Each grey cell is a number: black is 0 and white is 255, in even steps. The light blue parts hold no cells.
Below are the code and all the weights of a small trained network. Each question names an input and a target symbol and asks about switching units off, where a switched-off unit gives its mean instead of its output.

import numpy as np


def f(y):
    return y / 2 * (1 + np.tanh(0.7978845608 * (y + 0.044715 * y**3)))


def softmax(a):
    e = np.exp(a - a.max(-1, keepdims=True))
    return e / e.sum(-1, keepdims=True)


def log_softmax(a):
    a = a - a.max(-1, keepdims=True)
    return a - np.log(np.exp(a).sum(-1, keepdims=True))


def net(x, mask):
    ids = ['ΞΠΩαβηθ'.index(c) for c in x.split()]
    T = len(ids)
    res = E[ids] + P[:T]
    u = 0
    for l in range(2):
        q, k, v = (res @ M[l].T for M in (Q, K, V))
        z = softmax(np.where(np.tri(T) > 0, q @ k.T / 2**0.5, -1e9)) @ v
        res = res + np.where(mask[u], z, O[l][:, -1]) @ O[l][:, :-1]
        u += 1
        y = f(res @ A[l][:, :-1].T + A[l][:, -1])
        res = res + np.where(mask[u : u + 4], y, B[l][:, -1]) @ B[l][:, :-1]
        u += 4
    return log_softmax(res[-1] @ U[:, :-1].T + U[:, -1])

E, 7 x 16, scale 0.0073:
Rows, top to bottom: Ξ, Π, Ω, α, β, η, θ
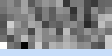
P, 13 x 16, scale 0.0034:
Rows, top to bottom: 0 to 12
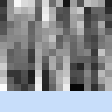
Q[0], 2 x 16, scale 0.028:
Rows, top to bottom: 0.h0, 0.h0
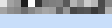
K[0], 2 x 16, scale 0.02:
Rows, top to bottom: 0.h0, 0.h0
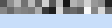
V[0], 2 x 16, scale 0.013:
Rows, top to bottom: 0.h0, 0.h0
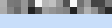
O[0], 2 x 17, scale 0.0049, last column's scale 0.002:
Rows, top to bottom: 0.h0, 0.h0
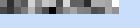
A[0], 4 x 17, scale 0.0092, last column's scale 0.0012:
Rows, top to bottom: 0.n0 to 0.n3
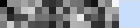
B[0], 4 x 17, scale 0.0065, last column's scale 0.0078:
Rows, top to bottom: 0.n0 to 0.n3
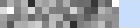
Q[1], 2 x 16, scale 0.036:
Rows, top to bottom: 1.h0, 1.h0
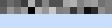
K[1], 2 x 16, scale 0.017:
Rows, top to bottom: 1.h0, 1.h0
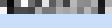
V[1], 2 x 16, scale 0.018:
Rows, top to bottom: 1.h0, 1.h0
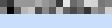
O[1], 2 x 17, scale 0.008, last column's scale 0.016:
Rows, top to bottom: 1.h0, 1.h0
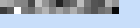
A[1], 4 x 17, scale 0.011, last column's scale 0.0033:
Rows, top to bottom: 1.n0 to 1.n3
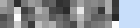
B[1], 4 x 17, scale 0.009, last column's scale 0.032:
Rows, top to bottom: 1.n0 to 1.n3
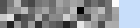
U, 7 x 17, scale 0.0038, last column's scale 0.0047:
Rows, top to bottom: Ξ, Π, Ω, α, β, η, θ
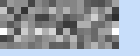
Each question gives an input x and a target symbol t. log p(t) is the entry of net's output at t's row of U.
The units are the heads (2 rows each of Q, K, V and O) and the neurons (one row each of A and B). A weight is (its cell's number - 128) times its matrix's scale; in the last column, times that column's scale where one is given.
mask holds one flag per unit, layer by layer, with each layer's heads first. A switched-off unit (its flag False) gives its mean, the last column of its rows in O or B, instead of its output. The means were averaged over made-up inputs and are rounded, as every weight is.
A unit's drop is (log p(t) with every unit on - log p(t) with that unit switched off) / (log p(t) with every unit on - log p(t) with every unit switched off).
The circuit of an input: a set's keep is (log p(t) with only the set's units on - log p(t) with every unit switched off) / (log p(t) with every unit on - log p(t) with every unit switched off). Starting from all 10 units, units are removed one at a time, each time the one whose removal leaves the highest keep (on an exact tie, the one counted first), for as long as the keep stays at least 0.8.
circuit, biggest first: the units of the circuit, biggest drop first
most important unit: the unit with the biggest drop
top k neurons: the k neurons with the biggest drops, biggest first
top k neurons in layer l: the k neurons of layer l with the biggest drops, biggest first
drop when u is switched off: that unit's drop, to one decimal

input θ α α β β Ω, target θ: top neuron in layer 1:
1.n1
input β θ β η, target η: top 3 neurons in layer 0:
0.n2, 0.n0, 0.n3
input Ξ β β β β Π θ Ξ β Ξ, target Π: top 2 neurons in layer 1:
1.n2, 1.n3
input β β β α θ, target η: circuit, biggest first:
0.n2, 1.h0, 0.h0
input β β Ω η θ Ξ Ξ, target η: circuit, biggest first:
1.h0, 0.n2, 0.h0
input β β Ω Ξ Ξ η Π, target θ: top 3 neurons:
1.n1, 1.n3, 0.n0
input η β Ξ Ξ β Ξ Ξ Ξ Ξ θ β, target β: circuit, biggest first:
1.n0, 0.h0
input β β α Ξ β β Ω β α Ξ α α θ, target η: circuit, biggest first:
1.h0, 0.n2, 0.h0
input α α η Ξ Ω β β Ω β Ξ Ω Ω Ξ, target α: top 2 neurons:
0.n3, 1.n3
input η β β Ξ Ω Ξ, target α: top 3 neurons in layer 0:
0.n3, 0.n0, 0.n1
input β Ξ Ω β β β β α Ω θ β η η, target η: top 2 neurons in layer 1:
1.n2, 1.n3
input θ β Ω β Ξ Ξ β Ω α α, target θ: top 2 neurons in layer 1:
1.n1, 1.n3
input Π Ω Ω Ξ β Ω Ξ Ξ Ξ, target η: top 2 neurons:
1.n2, 1.n3
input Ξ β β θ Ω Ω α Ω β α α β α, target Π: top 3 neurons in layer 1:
1.n2, 1.n3, 1.n0
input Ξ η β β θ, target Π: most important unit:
0.n2
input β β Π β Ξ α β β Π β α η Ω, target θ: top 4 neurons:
1.n1, 1.n3, 0.n0, 1.n2
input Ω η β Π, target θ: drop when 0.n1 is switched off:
0.1
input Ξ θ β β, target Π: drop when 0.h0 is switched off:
1.1
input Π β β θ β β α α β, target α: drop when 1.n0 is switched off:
0.4
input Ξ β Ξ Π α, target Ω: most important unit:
0.h0
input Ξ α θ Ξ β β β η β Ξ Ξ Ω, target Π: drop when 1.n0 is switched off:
0.1
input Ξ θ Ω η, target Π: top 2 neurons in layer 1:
1.n2, 1.n3
